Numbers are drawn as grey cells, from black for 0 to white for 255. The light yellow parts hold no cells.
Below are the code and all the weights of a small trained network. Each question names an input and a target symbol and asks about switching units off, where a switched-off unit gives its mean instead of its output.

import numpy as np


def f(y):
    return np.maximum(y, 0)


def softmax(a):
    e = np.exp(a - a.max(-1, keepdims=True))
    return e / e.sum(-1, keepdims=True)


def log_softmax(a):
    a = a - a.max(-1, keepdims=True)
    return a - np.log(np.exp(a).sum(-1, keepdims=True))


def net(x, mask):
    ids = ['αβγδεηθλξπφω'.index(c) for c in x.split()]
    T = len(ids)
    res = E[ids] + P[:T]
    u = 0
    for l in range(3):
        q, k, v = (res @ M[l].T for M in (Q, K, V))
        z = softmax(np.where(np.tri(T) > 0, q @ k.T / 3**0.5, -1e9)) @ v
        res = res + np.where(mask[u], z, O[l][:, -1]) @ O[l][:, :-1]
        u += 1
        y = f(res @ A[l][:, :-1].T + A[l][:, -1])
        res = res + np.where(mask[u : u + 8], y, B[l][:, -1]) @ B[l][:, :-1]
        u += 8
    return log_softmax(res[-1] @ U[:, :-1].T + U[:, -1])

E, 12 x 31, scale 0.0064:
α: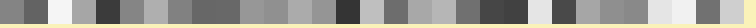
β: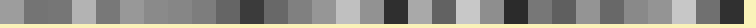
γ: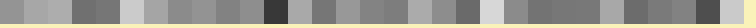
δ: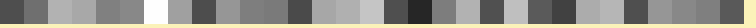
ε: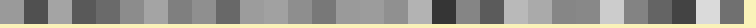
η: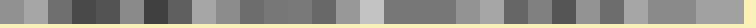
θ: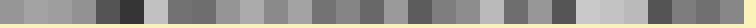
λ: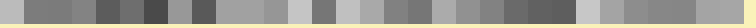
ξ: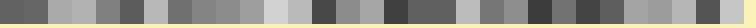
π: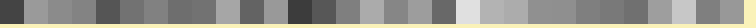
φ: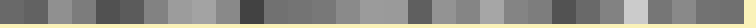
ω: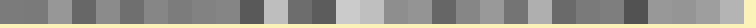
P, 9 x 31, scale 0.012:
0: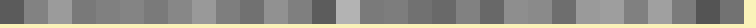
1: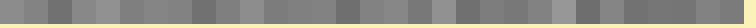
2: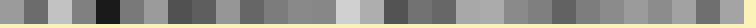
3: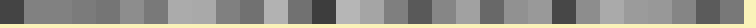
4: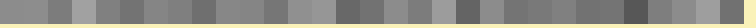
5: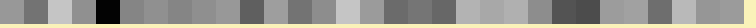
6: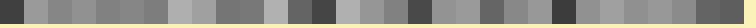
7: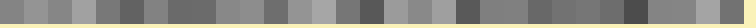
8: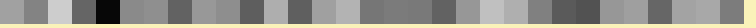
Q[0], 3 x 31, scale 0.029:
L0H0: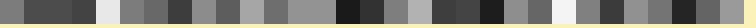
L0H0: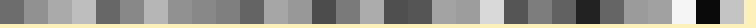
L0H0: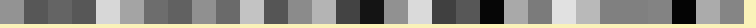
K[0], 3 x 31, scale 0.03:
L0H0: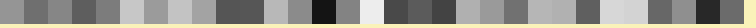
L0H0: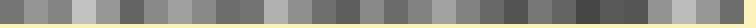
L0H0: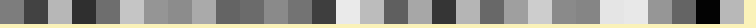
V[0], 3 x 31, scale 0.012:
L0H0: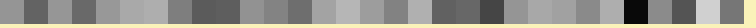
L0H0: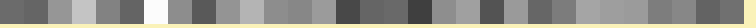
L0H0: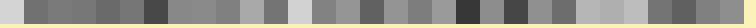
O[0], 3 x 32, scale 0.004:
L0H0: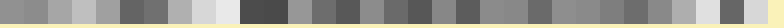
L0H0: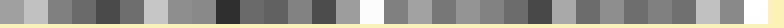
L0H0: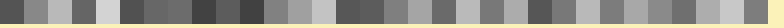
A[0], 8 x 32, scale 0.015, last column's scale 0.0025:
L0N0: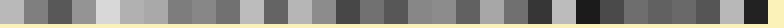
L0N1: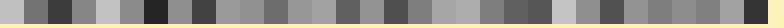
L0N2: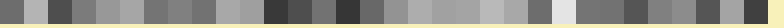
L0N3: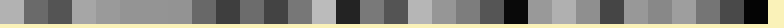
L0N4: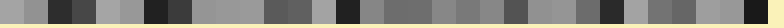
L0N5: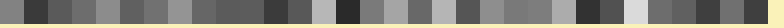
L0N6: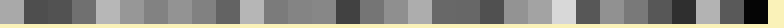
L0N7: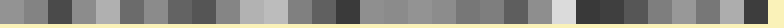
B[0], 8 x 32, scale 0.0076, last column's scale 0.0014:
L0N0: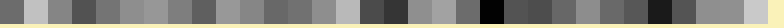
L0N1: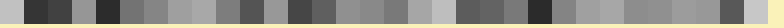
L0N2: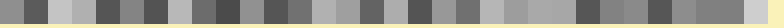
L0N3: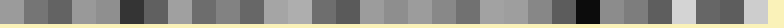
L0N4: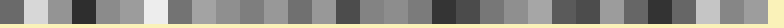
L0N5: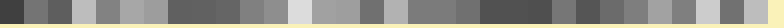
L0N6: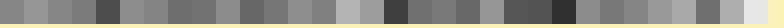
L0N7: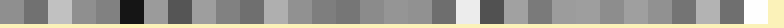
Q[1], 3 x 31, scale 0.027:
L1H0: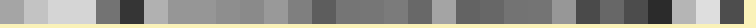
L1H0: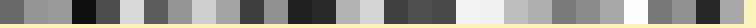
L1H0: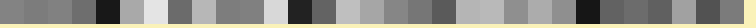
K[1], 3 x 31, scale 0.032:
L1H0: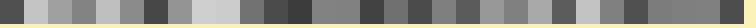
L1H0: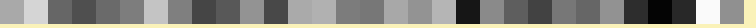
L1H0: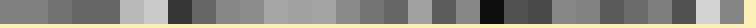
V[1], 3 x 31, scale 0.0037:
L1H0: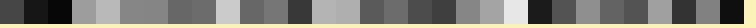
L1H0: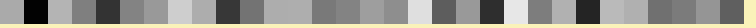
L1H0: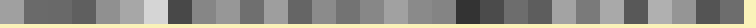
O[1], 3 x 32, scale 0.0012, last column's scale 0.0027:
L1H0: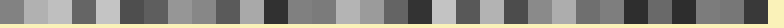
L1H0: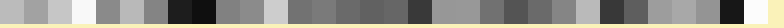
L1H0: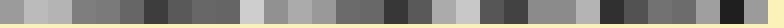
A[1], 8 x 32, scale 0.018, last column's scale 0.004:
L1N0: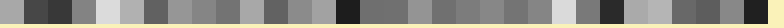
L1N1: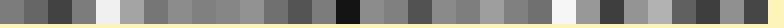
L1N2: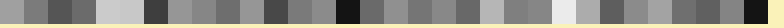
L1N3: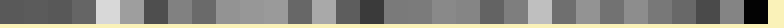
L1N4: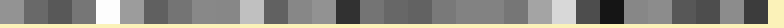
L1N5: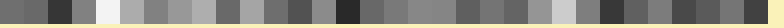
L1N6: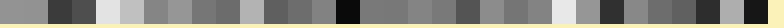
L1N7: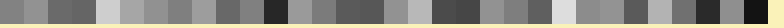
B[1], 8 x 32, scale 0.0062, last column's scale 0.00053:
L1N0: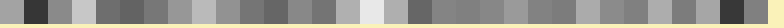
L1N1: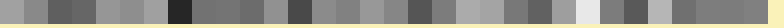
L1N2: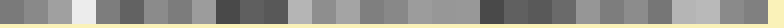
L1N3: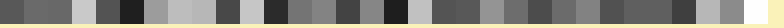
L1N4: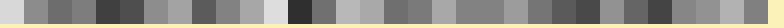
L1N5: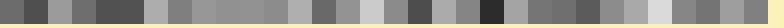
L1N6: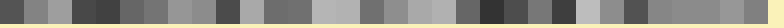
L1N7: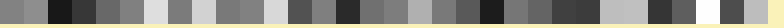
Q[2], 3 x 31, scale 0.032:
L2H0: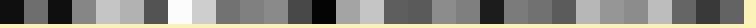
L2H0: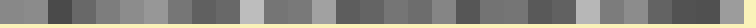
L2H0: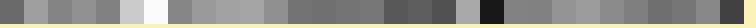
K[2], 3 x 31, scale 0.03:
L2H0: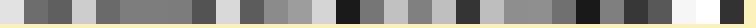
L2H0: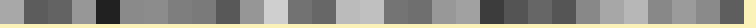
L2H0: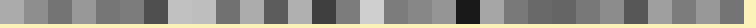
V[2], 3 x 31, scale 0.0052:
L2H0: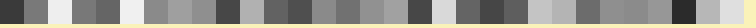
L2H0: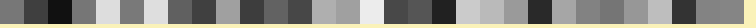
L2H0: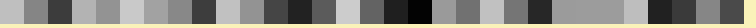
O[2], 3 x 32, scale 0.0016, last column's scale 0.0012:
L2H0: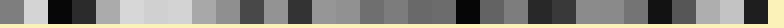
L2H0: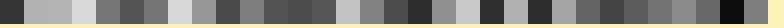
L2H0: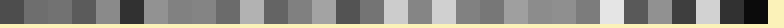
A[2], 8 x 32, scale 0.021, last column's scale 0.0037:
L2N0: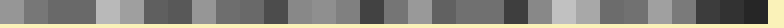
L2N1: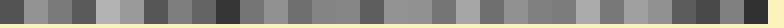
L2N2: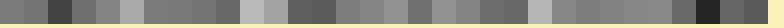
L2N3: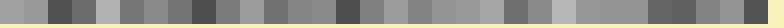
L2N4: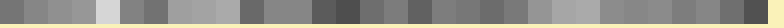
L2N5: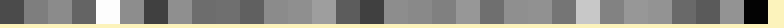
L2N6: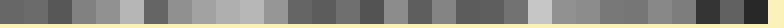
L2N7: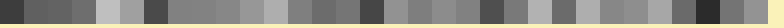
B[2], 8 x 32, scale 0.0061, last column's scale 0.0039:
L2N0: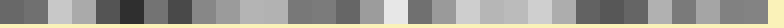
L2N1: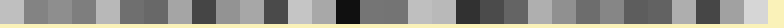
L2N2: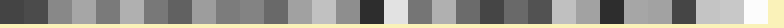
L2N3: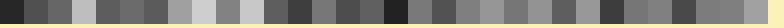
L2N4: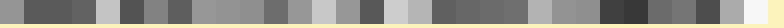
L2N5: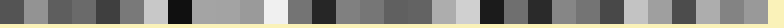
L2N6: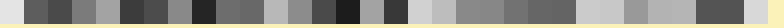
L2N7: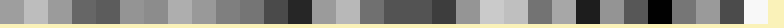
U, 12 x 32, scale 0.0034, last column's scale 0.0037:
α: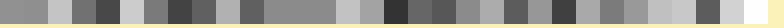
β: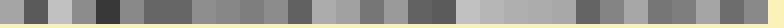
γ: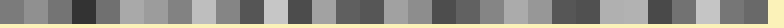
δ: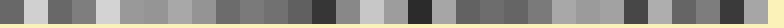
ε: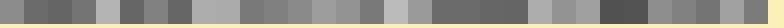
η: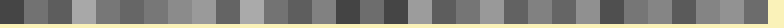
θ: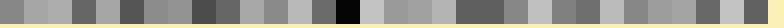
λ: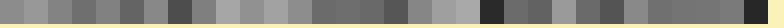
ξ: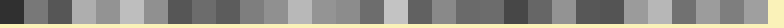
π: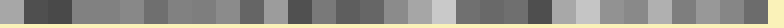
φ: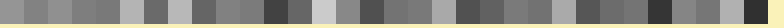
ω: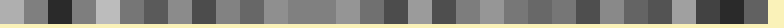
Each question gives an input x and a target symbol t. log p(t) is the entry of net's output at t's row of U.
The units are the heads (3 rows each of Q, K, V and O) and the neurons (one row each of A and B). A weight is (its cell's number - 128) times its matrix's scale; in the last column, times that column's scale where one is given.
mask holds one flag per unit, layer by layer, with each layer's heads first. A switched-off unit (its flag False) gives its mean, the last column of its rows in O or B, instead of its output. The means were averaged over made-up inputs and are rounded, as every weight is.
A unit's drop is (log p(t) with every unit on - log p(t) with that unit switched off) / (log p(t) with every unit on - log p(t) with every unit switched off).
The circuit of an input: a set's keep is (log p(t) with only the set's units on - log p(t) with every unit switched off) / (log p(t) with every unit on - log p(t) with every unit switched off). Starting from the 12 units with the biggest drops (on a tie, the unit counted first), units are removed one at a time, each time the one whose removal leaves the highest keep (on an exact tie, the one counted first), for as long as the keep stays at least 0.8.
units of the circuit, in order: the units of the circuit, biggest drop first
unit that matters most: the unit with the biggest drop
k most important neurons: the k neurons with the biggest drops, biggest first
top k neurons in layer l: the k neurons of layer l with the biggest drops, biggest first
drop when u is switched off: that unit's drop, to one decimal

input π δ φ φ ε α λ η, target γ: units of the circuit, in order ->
L0N4, L0H0
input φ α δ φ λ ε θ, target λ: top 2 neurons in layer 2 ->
L2N5, L2N1
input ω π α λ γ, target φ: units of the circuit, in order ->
L0N0, L0N2
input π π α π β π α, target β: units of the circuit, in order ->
L2N7, L2H0, L0N3, L0H0
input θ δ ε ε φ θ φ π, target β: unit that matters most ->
L0N2
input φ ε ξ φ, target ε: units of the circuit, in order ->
L0H0, L2N4
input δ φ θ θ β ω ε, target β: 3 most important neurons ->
L2N7, L0N3, L2N2
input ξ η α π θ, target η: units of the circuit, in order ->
L2N3, L0H0
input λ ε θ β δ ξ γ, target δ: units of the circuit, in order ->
L0H0, L2H0
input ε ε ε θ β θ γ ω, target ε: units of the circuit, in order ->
L0H0, L2N4, L0N6
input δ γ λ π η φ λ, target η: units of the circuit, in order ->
L1N3, L0H0
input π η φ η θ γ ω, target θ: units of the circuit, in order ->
L0H0, L2N1
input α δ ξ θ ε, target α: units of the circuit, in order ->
L0N6, L0H0
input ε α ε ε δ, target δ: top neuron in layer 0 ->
L0N7
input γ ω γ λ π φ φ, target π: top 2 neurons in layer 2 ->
L2N6, L2N2
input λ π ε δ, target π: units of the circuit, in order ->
L0H0, L2N6, L2N2
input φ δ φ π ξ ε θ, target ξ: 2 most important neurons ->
L2N2, L0N7
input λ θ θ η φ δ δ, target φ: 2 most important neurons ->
L2N7, L2N1
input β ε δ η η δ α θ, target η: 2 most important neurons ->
L2N3, L0N6
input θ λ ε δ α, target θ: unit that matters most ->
L0N3
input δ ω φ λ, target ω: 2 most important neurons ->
L2N6, L2N7
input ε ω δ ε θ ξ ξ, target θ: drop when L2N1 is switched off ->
0.7
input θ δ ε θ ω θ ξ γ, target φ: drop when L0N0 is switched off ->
0.6
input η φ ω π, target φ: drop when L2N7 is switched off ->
0.4
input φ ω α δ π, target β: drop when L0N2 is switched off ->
0.5
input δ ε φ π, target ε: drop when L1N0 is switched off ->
0.0
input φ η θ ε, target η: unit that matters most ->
L1N3
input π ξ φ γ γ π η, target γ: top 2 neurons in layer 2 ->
L2N7, L2N5
